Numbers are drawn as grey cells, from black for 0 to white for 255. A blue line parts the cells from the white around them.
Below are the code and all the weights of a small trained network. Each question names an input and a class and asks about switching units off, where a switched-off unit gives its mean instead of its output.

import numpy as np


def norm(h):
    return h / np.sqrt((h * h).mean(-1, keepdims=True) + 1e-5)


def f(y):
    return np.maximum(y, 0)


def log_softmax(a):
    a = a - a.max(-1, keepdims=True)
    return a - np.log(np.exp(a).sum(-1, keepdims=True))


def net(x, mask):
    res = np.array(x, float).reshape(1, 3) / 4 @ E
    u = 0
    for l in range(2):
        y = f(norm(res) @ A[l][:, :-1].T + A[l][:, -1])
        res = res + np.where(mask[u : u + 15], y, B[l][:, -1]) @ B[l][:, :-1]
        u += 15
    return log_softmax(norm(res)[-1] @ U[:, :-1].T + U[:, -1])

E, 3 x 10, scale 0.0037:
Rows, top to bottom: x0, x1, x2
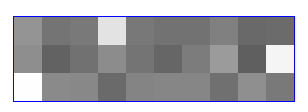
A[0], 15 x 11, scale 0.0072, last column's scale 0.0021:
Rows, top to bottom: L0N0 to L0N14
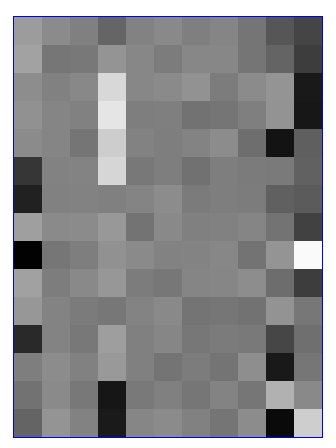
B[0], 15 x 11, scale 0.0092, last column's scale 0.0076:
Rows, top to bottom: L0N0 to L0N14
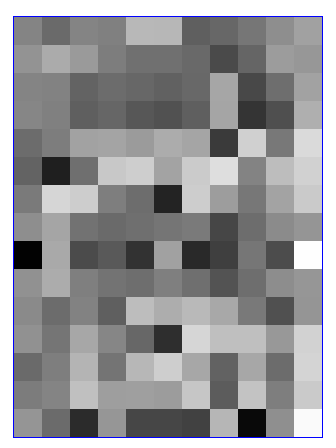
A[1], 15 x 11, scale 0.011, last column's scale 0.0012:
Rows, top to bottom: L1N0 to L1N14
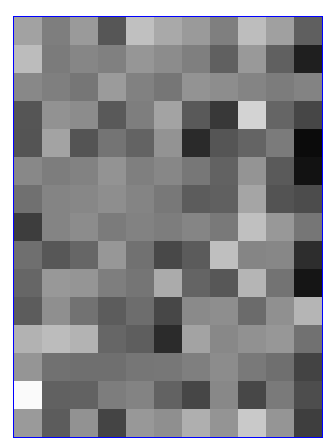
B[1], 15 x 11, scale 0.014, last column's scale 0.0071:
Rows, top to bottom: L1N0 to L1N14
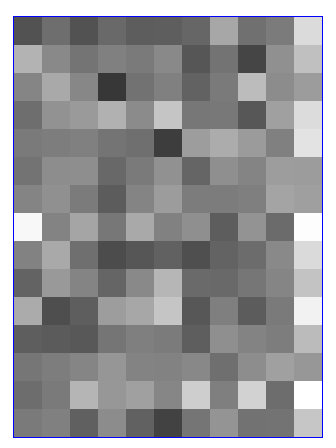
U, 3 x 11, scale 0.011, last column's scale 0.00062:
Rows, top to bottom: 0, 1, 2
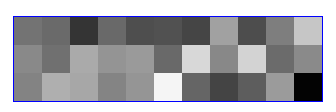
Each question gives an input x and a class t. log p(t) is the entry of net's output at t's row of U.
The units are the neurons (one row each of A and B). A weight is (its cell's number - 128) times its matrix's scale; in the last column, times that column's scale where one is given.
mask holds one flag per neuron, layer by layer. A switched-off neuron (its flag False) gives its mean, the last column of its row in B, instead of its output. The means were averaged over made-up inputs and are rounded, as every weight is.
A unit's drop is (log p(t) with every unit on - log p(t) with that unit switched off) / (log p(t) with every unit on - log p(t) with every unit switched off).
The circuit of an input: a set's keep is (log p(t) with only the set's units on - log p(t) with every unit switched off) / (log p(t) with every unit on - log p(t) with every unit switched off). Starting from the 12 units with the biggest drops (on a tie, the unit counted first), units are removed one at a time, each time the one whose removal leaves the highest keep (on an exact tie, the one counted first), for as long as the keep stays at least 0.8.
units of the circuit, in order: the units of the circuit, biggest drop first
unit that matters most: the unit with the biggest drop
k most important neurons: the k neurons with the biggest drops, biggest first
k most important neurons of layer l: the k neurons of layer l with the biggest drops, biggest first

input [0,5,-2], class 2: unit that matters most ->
L0N14
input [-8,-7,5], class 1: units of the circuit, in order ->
[L0N14, L1N13, L0N8]
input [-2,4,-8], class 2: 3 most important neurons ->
[L0N14, L0N8, L1N13]
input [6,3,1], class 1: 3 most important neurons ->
[L1N13, L0N8, L0N6]
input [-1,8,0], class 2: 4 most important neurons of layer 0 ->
[L0N14, L0N5, L0N11, L0N6]
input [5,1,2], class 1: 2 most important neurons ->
[L0N3, L0N8]
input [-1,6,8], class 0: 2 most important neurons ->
[L0N14, L0N8]
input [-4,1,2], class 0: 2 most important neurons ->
[L0N13, L0N8]
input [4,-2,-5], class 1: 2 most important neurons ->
[L0N5, L0N11]
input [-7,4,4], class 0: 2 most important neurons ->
[L0N8, L1N0]
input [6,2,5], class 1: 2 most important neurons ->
[L1N13, L0N8]
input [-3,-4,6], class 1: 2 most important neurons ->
[L0N14, L1N13]
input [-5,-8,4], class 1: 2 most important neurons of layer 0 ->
[L0N14, L0N8]
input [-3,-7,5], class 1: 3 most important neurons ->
[L0N14, L1N13, L0N8]
